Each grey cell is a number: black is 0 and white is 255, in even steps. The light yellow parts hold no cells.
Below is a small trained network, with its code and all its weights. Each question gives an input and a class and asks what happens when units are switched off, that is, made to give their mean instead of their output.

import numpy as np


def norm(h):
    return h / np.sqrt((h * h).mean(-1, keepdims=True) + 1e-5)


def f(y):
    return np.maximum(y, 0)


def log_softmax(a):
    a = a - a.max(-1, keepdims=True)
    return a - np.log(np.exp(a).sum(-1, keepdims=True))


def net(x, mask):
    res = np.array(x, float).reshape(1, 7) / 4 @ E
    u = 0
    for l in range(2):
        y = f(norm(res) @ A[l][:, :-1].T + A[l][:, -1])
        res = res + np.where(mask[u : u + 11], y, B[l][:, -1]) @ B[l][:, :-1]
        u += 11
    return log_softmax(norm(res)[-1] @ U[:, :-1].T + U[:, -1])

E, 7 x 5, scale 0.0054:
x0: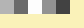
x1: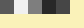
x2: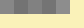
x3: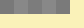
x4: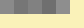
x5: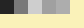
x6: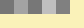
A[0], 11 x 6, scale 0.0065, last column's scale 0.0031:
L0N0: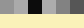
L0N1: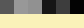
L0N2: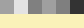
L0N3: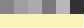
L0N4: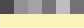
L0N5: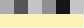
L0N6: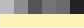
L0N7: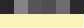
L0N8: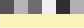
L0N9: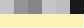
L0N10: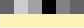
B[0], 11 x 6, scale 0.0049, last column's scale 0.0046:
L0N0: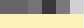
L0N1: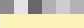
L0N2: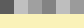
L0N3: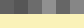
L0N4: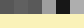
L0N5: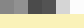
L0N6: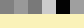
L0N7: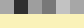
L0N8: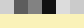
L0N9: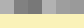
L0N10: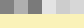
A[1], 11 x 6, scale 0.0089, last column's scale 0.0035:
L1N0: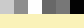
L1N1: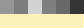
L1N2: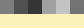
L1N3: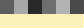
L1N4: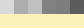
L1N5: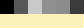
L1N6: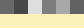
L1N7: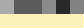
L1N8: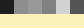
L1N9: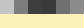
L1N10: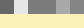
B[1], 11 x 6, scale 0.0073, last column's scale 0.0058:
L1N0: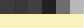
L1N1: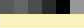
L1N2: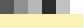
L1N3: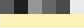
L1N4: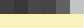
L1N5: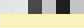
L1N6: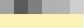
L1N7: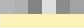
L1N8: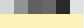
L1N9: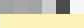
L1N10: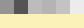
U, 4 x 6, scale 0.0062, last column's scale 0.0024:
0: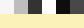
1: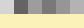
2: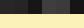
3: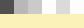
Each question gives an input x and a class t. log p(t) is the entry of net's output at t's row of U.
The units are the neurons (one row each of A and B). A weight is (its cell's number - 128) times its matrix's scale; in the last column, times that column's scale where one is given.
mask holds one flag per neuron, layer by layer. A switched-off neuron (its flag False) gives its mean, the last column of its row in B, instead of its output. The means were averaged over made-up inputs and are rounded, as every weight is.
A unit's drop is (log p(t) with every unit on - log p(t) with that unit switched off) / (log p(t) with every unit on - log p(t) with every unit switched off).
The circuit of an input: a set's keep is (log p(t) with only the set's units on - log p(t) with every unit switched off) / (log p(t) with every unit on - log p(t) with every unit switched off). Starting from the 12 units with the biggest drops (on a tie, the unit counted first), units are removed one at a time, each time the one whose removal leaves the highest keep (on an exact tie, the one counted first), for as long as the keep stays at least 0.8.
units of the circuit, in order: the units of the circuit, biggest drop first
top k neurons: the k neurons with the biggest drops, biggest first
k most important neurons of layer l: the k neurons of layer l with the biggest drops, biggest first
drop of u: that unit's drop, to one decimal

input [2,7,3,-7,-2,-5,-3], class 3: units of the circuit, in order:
L1N10, L0N10, L1N8, L0N1
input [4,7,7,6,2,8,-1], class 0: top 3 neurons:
L1N5, L1N8, L1N2
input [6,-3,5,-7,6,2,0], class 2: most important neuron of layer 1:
L1N0
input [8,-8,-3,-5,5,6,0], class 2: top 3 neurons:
L1N0, L1N1, L1N9
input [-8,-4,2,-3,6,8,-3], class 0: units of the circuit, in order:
L1N5, L1N8
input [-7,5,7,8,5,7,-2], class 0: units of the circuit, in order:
L1N5, L1N8, L0N5
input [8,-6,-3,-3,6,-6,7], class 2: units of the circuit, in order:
L1N4, L1N0
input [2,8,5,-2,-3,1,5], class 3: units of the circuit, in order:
L1N10, L0N10
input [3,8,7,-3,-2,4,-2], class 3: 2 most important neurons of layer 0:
L0N1, L0N10
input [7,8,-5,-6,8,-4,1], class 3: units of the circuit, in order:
L0N1, L0N10, L1N8
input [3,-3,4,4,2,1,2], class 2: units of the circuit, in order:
L0N10, L1N0
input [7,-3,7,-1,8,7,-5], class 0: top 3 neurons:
L1N5, L1N2, L0N8
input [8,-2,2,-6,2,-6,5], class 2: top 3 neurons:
L1N4, L1N0, L1N5
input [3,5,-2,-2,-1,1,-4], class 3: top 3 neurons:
L0N1, L0N10, L1N10
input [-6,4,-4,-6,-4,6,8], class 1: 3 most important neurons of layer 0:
L0N8, L0N7, L0N6
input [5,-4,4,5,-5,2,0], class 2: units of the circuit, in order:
L1N0, L1N1
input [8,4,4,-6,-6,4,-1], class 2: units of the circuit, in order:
L1N0
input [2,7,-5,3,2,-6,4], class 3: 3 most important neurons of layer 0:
L0N2, L0N10, L0N1
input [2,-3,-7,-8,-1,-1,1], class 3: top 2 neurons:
L0N5, L1N8
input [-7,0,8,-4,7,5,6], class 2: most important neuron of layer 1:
L1N3
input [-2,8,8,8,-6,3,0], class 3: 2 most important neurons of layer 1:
L1N10, L1N5
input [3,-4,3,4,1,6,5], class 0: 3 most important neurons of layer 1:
L1N5, L1N10, L1N8
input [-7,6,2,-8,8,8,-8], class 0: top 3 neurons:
L1N8, L1N5, L0N5
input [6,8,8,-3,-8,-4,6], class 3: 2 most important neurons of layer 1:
L1N10, L1N8
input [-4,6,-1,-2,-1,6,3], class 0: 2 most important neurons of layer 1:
L1N8, L1N5
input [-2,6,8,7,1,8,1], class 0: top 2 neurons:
L1N8, L1N5
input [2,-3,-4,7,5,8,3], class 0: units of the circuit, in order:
L1N5
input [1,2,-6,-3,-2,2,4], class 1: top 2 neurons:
L0N8, L1N10
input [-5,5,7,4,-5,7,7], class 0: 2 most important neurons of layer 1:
L1N8, L1N5
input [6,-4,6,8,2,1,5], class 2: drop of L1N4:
0.2
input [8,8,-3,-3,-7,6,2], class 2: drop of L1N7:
0.1
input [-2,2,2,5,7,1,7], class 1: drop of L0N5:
0.0
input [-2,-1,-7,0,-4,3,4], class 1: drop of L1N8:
0.1
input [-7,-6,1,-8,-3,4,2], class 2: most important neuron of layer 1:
L1N10
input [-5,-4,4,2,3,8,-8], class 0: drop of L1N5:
0.9
